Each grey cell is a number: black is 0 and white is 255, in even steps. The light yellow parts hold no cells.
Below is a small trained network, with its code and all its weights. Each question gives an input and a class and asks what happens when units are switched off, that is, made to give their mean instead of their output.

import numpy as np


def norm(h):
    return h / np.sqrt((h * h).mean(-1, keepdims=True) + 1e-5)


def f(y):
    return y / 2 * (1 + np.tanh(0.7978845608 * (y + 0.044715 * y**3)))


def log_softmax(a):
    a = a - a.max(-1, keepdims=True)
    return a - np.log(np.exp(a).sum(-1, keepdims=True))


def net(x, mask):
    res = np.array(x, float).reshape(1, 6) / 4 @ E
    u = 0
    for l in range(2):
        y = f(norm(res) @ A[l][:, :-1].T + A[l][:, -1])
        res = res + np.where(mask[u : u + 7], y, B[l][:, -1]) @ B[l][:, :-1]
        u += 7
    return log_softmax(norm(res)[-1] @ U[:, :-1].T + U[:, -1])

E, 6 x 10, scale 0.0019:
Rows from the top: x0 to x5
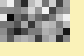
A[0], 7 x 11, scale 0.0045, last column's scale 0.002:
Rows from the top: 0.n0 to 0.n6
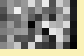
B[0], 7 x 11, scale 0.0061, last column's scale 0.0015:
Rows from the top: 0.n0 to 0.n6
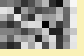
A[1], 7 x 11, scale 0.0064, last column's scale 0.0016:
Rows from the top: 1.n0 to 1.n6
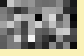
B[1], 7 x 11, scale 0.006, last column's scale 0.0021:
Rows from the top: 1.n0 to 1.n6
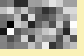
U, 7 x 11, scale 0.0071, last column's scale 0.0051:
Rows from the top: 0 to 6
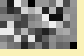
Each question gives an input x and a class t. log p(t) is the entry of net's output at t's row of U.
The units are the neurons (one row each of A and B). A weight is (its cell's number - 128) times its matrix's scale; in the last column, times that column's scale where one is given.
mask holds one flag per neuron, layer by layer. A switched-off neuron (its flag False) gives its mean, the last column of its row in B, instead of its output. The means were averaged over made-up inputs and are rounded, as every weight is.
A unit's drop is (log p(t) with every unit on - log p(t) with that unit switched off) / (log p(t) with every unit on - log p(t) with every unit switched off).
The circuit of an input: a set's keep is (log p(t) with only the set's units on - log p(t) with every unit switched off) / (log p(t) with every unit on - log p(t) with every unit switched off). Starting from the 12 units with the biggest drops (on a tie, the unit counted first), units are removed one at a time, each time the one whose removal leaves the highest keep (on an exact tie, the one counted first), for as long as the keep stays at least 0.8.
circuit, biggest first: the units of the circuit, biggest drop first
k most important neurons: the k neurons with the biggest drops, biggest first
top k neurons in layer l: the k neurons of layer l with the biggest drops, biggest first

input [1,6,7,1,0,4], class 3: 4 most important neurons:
(1.n4, 0.n4, 0.n5, 1.n6)
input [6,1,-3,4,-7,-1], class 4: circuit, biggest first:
(0.n1)
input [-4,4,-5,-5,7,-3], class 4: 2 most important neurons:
(1.n1, 0.n3)
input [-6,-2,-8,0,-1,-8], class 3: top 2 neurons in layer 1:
(1.n0, 1.n3)
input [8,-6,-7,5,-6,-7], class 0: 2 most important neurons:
(1.n3, 0.n0)
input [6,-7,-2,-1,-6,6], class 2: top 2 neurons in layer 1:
(1.n6, 1.n1)
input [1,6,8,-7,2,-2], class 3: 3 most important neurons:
(1.n4, 0.n3, 0.n4)
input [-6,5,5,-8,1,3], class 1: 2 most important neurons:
(0.n6, 1.n3)
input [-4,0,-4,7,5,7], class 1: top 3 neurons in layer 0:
(0.n3, 0.n5, 0.n1)
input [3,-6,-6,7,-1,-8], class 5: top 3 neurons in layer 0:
(0.n5, 0.n6, 0.n0)
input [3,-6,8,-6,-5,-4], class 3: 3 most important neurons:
(1.n4, 0.n3, 0.n0)
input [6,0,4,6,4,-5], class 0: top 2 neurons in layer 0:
(0.n6, 0.n1)
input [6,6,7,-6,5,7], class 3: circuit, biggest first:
(1.n4, 0.n5)
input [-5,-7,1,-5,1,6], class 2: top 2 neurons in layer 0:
(0.n4, 0.n5)
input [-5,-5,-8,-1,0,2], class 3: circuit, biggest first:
(1.n0)
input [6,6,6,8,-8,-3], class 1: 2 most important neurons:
(0.n3, 0.n2)
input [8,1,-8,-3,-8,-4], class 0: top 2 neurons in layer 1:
(1.n3, 1.n4)
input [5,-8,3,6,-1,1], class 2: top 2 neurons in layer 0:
(0.n4, 0.n6)
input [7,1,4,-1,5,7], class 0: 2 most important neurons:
(1.n3, 0.n5)
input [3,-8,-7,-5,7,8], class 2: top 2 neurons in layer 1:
(1.n6, 1.n4)
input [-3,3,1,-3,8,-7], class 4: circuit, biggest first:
(1.n1)
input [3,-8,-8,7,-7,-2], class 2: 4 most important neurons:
(0.n4, 1.n6, 0.n6, 1.n4)
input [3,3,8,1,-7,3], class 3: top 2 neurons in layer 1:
(1.n4, 1.n1)
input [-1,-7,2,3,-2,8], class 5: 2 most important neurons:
(1.n2, 0.n0)
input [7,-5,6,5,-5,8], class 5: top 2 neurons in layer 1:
(1.n2, 1.n4)
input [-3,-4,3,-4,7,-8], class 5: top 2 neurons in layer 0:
(0.n5, 0.n1)
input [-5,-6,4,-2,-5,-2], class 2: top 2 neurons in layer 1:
(1.n6, 1.n3)
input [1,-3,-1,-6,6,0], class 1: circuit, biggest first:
(0.n6)
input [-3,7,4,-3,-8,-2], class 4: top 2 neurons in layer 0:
(0.n1, 0.n4)
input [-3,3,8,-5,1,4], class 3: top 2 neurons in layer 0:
(0.n3, 0.n5)
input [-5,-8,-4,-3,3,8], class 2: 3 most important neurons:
(1.n6, 0.n4, 0.n5)
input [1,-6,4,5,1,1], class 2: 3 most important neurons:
(0.n4, 1.n6, 0.n6)
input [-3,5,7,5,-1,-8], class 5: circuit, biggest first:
(0.n5, 1.n2)
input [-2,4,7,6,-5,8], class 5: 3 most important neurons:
(1.n2, 0.n6, 1.n0)
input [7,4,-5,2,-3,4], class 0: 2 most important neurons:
(1.n3, 0.n5)
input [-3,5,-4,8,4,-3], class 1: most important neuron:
(0.n3)
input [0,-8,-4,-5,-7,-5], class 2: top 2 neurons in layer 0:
(0.n4, 0.n3)
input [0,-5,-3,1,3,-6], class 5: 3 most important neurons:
(0.n5, 1.n2, 0.n0)
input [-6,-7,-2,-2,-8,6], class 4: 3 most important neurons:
(0.n1, 0.n0, 1.n3)
